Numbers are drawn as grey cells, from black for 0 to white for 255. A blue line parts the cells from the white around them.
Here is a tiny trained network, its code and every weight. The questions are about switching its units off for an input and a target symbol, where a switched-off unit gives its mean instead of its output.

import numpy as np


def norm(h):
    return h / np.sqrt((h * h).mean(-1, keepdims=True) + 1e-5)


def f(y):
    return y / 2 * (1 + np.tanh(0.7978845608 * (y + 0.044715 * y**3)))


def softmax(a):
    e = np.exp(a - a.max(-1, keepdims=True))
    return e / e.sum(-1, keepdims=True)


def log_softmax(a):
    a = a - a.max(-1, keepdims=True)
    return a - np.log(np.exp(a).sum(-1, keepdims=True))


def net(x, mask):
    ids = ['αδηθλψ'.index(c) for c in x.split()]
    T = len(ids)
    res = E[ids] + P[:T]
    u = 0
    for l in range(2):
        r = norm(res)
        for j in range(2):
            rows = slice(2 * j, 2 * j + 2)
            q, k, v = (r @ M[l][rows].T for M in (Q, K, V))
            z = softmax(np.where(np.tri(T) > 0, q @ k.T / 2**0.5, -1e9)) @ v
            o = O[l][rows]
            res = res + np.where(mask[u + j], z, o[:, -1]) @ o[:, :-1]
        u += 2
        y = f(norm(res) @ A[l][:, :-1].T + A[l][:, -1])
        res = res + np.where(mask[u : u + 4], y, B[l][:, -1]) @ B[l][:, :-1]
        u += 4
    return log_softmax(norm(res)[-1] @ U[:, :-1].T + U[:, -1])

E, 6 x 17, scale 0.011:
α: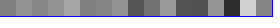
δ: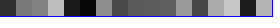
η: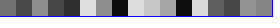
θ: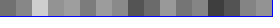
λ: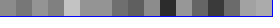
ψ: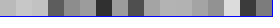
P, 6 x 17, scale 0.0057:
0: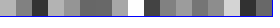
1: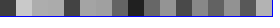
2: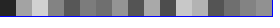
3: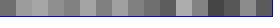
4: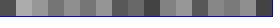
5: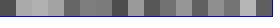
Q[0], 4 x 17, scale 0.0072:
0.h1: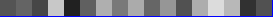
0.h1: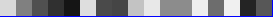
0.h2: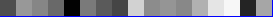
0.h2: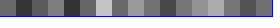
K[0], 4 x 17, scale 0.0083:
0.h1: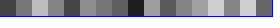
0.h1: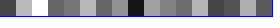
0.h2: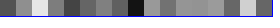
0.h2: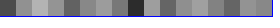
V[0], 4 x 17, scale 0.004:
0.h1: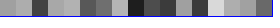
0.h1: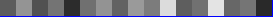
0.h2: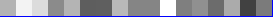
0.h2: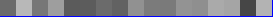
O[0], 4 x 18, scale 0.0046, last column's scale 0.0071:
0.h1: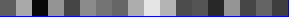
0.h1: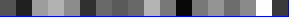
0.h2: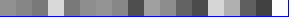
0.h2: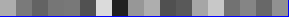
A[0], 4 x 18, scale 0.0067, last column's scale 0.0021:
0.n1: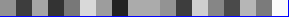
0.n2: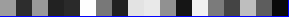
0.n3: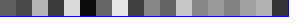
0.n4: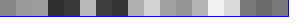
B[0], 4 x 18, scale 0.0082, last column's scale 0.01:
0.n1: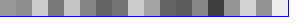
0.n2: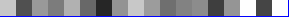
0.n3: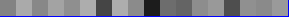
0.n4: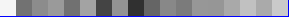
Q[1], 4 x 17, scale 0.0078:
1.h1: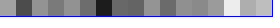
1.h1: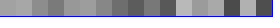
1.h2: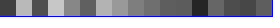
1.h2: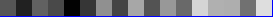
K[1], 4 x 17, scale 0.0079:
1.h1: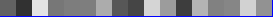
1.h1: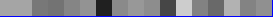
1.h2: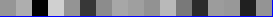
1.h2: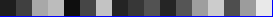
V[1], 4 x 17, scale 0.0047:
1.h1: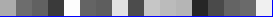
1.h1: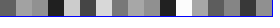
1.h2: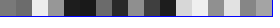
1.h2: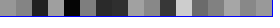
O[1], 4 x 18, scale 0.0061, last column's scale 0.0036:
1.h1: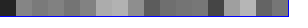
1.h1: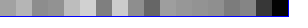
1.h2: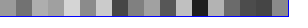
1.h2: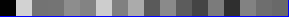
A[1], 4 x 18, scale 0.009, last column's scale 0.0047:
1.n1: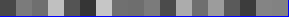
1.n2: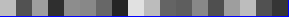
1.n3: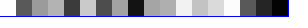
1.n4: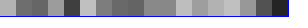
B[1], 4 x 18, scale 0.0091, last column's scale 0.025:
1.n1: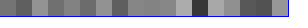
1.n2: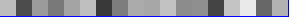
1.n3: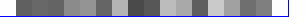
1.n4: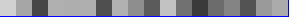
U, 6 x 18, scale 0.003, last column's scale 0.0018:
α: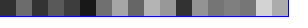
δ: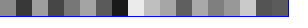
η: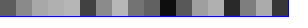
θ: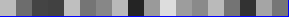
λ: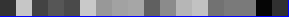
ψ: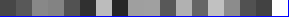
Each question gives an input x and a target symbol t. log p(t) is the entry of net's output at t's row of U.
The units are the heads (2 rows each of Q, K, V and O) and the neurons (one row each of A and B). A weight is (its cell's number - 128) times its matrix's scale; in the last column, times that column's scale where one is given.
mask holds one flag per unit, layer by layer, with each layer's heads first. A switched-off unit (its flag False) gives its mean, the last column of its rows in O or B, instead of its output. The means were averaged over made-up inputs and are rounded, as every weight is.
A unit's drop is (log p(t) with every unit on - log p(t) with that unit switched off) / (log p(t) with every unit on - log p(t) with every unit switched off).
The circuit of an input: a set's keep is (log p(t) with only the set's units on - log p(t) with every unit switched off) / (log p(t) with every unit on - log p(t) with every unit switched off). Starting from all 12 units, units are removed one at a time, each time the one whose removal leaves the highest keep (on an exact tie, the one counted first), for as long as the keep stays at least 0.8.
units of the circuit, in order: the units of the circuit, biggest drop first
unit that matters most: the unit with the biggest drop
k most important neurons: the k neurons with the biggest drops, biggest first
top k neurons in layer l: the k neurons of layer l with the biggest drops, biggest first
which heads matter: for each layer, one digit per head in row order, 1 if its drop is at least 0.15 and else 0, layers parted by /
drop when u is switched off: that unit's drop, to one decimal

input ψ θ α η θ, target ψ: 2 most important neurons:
(1.n3 0.n2)
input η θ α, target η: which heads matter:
00 / 00
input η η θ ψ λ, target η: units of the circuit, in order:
(1.n3 0.n3 1.n2 0.h1)
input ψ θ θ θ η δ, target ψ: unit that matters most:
1.n3
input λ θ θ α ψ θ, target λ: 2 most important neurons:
(1.n3 0.n2)
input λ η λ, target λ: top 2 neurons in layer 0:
(0.n2 0.n1)
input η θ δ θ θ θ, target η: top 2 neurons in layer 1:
(1.n3 1.n2)
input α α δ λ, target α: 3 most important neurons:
(0.n2 0.n1 1.n3)
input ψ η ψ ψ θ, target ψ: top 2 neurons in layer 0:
(0.n4 0.n2)
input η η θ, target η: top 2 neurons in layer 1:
(1.n3 1.n2)
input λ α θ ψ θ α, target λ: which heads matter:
10 / 00
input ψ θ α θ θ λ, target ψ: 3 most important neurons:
(0.n2 0.n1 1.n3)
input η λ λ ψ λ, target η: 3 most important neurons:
(1.n3 0.n3 1.n2)
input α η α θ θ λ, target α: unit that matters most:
1.h2
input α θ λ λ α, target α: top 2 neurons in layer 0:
(0.n2 0.n1)
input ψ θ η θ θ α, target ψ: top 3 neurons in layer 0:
(0.n2 0.n4 0.n1)
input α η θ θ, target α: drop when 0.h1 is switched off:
0.2
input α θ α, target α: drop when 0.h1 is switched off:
0.3
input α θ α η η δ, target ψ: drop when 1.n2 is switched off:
0.0
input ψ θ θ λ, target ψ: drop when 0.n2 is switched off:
0.6
